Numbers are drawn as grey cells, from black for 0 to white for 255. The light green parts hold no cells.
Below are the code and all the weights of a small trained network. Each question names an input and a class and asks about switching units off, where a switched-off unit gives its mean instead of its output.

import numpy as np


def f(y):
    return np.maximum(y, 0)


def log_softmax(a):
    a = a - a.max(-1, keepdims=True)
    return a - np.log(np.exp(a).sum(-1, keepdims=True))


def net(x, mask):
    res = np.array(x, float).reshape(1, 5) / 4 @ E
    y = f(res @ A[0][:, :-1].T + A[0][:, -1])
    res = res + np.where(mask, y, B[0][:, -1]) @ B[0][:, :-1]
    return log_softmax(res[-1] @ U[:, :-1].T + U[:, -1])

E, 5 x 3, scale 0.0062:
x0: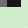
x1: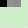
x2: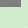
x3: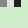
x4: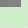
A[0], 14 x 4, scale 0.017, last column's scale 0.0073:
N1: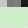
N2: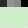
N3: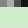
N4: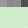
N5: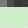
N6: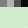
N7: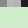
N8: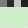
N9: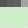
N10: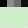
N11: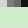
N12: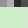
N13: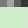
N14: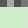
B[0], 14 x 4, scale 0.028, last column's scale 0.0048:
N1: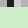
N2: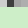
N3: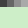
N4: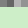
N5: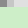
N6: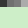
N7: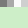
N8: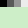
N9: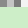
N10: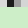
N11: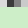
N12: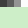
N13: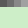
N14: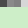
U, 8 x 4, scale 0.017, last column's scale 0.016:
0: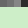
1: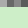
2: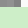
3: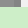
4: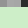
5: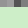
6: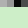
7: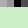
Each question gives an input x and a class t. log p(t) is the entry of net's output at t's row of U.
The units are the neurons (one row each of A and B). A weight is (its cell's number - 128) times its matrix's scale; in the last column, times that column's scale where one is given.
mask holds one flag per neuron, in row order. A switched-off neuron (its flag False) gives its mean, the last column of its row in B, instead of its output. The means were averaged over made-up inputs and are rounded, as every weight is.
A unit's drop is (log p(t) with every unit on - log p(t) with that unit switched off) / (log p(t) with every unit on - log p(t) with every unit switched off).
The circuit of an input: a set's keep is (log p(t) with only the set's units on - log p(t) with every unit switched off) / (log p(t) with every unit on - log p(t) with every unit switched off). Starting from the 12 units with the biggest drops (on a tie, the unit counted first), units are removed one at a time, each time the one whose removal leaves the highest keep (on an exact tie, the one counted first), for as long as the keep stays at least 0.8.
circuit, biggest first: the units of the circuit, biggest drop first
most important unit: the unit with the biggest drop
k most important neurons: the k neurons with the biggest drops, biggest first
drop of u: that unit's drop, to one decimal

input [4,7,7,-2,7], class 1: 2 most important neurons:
N10, N2
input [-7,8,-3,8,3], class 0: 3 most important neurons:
N14, N6, N3
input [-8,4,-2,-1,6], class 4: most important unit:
N7
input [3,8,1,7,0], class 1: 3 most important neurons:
N10, N2, N8
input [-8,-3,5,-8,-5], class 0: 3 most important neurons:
N8, N5, N9
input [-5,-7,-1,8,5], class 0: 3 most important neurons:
N12, N6, N3
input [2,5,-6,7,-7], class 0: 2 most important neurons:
N12, N14
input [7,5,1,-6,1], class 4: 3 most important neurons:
N5, N9, N12
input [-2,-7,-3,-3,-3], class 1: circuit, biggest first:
N1, N11
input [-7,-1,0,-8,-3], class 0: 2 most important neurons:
N8, N5
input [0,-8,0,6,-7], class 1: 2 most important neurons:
N11, N1
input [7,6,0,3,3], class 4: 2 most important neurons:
N5, N9
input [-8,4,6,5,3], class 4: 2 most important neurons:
N7, N8
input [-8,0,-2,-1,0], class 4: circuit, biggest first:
N7
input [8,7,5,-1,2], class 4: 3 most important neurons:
N5, N9, N11
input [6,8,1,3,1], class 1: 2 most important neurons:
N10, N2
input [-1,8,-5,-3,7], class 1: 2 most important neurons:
N10, N2
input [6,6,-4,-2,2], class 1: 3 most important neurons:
N10, N2, N7
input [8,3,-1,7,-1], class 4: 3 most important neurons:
N5, N9, N8
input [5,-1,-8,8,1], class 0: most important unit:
N12
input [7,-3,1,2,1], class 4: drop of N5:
1.0
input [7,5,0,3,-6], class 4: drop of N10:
-0.1
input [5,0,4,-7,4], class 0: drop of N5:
-0.1
